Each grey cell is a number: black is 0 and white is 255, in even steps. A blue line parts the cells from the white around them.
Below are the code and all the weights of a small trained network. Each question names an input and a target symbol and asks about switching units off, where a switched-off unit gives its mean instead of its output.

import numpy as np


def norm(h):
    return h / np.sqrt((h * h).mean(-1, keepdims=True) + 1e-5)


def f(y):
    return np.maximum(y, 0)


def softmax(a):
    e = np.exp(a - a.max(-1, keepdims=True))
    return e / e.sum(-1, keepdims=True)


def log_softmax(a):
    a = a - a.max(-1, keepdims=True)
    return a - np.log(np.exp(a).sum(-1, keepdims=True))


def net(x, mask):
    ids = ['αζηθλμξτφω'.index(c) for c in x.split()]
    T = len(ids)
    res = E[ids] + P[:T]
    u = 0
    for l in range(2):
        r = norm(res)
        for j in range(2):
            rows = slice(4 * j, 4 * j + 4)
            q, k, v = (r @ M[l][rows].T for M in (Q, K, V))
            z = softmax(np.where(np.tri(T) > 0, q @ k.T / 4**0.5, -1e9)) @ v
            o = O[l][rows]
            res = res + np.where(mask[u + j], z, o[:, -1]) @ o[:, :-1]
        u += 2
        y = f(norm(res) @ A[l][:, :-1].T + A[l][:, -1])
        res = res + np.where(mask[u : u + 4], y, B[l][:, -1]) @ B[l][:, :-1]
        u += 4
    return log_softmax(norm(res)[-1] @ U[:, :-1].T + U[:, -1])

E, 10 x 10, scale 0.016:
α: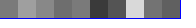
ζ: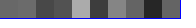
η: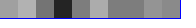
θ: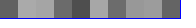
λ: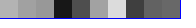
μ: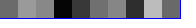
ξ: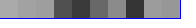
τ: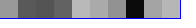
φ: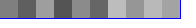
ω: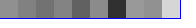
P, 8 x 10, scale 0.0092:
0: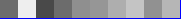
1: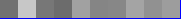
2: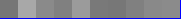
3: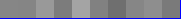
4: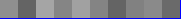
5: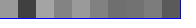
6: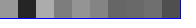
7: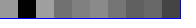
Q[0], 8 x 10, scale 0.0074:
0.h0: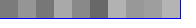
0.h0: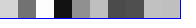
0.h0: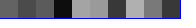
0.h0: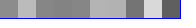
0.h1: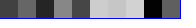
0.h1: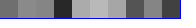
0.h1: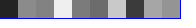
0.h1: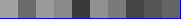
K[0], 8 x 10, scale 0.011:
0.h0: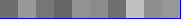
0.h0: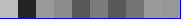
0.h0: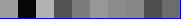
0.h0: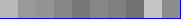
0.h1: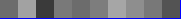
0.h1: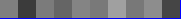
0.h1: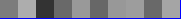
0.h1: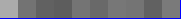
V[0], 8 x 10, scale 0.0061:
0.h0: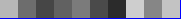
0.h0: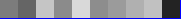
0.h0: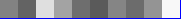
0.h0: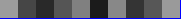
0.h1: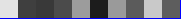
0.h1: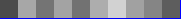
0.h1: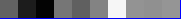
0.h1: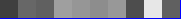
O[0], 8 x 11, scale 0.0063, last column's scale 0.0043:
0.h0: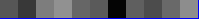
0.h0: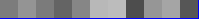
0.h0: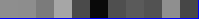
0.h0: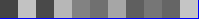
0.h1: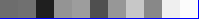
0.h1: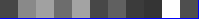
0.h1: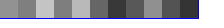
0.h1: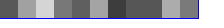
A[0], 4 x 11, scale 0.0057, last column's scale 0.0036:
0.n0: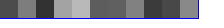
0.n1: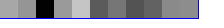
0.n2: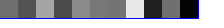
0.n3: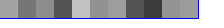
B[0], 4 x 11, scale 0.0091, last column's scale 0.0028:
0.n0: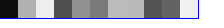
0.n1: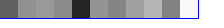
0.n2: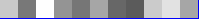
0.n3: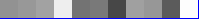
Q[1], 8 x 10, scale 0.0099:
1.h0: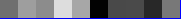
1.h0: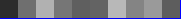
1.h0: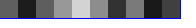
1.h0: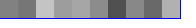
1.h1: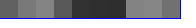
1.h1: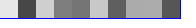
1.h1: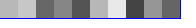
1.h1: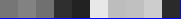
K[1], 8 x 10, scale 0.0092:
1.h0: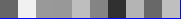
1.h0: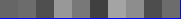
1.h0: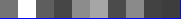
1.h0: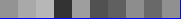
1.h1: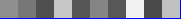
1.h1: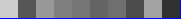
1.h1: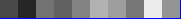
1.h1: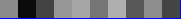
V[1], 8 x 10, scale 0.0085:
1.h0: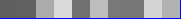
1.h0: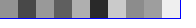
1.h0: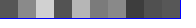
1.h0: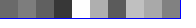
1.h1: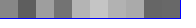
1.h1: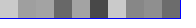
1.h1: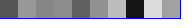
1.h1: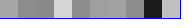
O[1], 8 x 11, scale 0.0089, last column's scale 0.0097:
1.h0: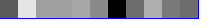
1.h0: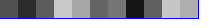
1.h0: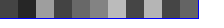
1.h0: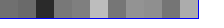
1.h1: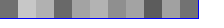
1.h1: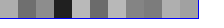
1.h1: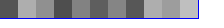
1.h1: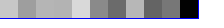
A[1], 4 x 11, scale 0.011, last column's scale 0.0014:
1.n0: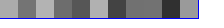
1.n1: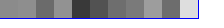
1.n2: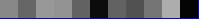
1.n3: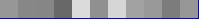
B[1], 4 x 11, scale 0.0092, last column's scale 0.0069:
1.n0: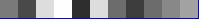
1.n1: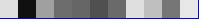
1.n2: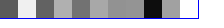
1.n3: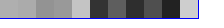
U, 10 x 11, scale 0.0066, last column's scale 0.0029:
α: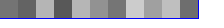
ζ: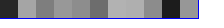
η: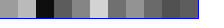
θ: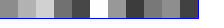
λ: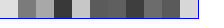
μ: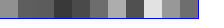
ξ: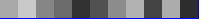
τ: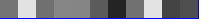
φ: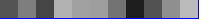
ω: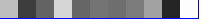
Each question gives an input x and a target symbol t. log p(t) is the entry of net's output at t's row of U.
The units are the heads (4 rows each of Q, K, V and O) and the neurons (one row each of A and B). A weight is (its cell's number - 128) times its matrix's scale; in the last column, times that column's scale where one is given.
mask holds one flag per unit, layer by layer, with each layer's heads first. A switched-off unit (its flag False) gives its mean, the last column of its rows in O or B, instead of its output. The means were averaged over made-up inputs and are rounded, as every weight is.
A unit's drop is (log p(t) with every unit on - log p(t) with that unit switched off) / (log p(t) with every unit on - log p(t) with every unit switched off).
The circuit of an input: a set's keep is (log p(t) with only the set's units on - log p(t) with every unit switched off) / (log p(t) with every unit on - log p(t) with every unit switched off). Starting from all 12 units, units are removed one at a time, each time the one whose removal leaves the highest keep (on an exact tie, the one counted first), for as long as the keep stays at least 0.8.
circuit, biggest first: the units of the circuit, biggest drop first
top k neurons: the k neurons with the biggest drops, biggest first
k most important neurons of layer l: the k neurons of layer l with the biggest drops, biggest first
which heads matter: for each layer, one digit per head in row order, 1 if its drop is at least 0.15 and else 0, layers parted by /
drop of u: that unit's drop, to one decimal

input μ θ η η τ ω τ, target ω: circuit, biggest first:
(0.h0 1.h1 0.n1)
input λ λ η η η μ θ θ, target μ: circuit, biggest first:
(1.h1 0.h0)
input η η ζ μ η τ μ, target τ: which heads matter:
00 / 10
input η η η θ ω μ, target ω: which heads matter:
00 / 01
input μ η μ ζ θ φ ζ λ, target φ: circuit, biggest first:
(0.h0 1.h0)
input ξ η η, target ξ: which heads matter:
10 / 10
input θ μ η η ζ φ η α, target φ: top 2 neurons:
(0.n2 0.n1)
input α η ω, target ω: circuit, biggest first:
(0.h0 1.h1)
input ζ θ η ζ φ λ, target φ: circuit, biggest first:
(1.h0)
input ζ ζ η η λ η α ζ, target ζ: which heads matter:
10 / 00
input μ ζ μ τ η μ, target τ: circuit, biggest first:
(1.h0 0.n1)
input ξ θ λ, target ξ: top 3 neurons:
(0.n3 1.n2 0.n0)
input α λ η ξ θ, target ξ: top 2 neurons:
(1.n2 1.n1)
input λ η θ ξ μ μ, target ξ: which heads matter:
11 / 10
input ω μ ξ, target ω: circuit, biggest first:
(0.h0 1.h1)
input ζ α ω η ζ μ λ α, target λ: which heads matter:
00 / 01
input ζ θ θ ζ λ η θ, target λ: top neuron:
(1.n3)
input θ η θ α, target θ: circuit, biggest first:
(0.h1 0.n2)
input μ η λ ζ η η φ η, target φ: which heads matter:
00 / 10
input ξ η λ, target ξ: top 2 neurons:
(0.n3 1.n2)
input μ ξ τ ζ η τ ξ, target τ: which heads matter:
10 / 10
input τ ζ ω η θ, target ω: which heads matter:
10 / 01
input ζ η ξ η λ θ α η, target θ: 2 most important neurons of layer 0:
(0.n3 0.n0)
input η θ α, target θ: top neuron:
(0.n2)
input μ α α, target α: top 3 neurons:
(0.n2 0.n0 0.n3)
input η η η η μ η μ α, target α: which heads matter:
01 / 01
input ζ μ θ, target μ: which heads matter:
00 / 00
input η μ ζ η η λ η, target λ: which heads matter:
00 / 01
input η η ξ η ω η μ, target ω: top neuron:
(1.n1)
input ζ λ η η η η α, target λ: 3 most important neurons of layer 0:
(0.n2 0.n0 0.n1)
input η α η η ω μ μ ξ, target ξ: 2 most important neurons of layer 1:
(1.n2 1.n3)
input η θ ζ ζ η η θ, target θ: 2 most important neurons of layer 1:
(1.n0 1.n1)
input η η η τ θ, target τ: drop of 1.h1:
0.1
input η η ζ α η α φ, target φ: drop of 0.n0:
0.0
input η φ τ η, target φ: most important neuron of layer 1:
(1.n2)
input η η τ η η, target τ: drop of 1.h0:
0.5
